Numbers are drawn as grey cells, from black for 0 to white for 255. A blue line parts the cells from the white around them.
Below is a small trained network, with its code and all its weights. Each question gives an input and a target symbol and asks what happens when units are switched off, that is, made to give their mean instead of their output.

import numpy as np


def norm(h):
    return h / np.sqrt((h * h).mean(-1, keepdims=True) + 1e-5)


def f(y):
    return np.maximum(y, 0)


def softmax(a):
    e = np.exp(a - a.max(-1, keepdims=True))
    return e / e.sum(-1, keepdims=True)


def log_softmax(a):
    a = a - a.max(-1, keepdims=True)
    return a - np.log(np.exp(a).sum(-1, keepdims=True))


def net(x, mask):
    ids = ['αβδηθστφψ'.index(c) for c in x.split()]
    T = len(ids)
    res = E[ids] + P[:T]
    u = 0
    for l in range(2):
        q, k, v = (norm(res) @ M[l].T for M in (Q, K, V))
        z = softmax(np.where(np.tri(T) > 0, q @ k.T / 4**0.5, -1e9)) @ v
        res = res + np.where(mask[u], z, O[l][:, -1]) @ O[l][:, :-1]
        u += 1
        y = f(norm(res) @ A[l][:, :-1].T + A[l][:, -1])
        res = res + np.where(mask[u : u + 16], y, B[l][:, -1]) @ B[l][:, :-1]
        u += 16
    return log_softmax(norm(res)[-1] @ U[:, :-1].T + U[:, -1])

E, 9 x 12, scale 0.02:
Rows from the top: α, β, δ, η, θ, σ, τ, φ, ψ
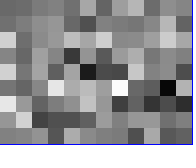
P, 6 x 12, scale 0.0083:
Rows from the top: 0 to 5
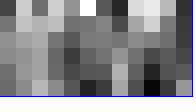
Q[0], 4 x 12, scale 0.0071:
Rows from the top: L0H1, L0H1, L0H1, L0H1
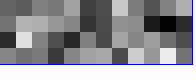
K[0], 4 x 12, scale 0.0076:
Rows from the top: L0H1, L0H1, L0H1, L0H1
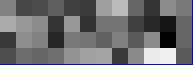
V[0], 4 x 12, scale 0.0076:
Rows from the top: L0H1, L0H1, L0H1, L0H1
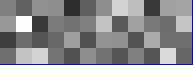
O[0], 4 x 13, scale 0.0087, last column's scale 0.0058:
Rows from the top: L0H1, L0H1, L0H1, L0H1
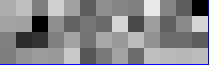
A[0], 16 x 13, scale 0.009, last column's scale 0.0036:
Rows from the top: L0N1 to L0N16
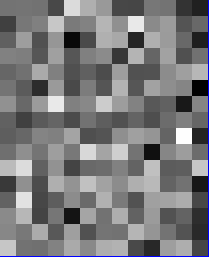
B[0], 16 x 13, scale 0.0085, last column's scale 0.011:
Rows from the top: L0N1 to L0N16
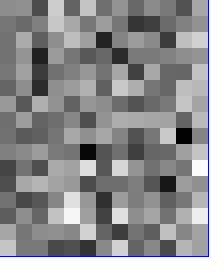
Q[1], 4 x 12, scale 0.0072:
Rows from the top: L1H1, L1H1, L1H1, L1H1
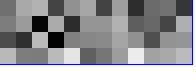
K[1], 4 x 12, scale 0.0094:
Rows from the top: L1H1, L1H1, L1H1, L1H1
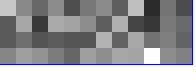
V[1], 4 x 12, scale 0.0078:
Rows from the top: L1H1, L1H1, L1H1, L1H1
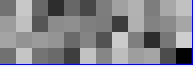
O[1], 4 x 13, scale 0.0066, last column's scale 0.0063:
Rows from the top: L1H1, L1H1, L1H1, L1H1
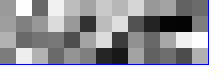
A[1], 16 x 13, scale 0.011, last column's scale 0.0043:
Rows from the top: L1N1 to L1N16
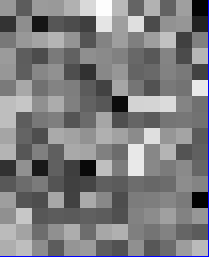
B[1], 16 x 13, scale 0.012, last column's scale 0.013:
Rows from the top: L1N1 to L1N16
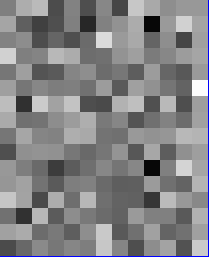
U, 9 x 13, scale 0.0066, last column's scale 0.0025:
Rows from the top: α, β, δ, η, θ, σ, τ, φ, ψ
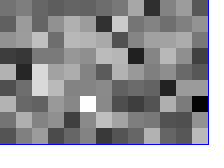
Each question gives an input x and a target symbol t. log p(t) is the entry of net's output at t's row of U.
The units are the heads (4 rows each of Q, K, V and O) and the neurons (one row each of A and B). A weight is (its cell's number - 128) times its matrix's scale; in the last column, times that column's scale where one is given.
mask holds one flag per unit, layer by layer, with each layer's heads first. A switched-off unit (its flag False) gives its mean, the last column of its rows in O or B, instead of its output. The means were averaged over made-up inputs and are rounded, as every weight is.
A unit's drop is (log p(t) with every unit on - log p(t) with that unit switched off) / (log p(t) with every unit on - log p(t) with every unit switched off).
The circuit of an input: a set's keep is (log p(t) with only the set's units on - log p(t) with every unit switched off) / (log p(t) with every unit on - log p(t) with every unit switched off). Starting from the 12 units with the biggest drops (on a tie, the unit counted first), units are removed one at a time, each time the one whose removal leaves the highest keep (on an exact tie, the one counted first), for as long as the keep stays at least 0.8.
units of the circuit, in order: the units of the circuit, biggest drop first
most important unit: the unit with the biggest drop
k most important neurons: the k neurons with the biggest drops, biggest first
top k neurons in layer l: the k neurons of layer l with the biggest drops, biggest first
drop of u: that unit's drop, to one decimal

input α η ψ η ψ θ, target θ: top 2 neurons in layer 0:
(L0N15; L0N8)
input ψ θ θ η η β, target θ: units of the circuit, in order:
(L0H1; L1N7)
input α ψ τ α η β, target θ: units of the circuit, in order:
(L0H1; L1N7; L0N14)
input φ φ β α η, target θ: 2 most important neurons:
(L1N7; L0N14)
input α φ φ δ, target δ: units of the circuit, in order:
(L0H1; L1N1)
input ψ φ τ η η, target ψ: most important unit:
L0N5
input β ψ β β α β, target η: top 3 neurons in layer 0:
(L0N2; L0N14; L0N6)
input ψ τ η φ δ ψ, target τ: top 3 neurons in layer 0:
(L0N1; L0N5; L0N10)
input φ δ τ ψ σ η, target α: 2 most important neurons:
(L0N8; L1N2)
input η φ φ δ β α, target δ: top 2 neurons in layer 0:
(L0N2; L0N8)
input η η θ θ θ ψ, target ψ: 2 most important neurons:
(L0N14; L0N11)
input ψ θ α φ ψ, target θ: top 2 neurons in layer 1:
(L1N4; L1N11)
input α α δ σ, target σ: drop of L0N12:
0.1
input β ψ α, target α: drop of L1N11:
0.0
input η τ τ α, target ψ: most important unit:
L0H1
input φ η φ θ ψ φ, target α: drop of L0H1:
2.8
